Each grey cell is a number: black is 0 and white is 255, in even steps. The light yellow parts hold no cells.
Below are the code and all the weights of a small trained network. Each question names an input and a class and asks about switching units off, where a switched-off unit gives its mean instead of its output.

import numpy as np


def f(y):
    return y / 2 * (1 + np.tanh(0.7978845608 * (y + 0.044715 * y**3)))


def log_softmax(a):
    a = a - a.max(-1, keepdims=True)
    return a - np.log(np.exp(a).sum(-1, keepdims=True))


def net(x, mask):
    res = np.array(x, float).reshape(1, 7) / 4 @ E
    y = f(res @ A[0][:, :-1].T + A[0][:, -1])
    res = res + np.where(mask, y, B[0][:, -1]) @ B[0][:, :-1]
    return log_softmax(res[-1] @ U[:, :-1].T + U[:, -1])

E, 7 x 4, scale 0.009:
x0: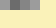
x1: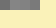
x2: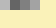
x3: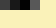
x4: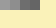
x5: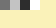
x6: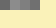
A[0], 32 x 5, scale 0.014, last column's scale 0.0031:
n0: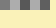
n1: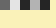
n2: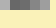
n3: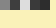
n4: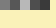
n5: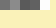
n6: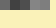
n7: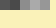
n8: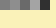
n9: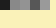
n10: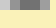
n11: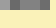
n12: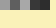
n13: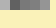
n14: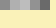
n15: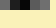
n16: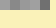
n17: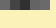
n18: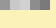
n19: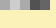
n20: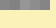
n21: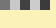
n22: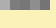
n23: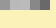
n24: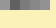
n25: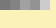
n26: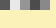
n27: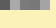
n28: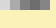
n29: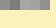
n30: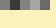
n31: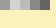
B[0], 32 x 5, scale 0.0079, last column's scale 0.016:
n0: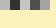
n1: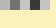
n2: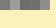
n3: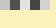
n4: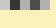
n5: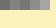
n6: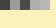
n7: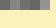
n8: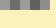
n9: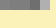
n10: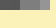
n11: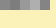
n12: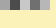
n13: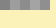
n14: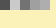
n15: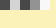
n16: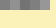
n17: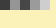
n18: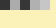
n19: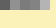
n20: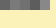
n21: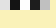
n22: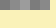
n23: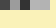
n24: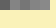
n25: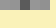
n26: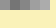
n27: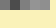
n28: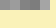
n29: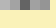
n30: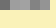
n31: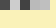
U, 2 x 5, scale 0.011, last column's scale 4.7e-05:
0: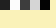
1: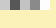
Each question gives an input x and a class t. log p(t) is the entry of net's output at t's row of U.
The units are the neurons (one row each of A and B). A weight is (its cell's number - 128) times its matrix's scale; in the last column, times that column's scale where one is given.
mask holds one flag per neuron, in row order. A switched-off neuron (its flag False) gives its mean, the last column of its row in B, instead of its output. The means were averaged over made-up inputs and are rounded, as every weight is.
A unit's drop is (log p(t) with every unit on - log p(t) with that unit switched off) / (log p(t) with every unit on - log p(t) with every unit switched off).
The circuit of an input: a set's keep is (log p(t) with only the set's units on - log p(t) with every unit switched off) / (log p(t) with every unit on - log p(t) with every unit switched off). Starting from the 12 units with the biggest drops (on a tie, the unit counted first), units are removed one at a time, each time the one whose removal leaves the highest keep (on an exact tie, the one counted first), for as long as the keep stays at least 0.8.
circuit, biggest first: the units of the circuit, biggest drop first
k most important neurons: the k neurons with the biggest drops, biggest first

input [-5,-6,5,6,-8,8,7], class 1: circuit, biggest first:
(n21)
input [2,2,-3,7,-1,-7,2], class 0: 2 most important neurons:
(n15 n17)
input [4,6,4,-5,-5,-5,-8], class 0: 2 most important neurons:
(n18 n21)
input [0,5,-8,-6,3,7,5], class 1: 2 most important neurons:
(n21 n1)
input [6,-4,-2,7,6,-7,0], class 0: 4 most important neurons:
(n15 n17 n21 n6)
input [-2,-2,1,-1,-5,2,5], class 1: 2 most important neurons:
(n15 n17)
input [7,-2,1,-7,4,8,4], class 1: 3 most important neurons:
(n21 n1 n0)
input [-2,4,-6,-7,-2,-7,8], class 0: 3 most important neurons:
(n18 n31 n23)
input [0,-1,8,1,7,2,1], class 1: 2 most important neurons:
(n18 n31)
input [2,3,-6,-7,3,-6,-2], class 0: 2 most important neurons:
(n18 n31)
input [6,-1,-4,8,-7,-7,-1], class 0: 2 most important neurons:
(n15 n17)
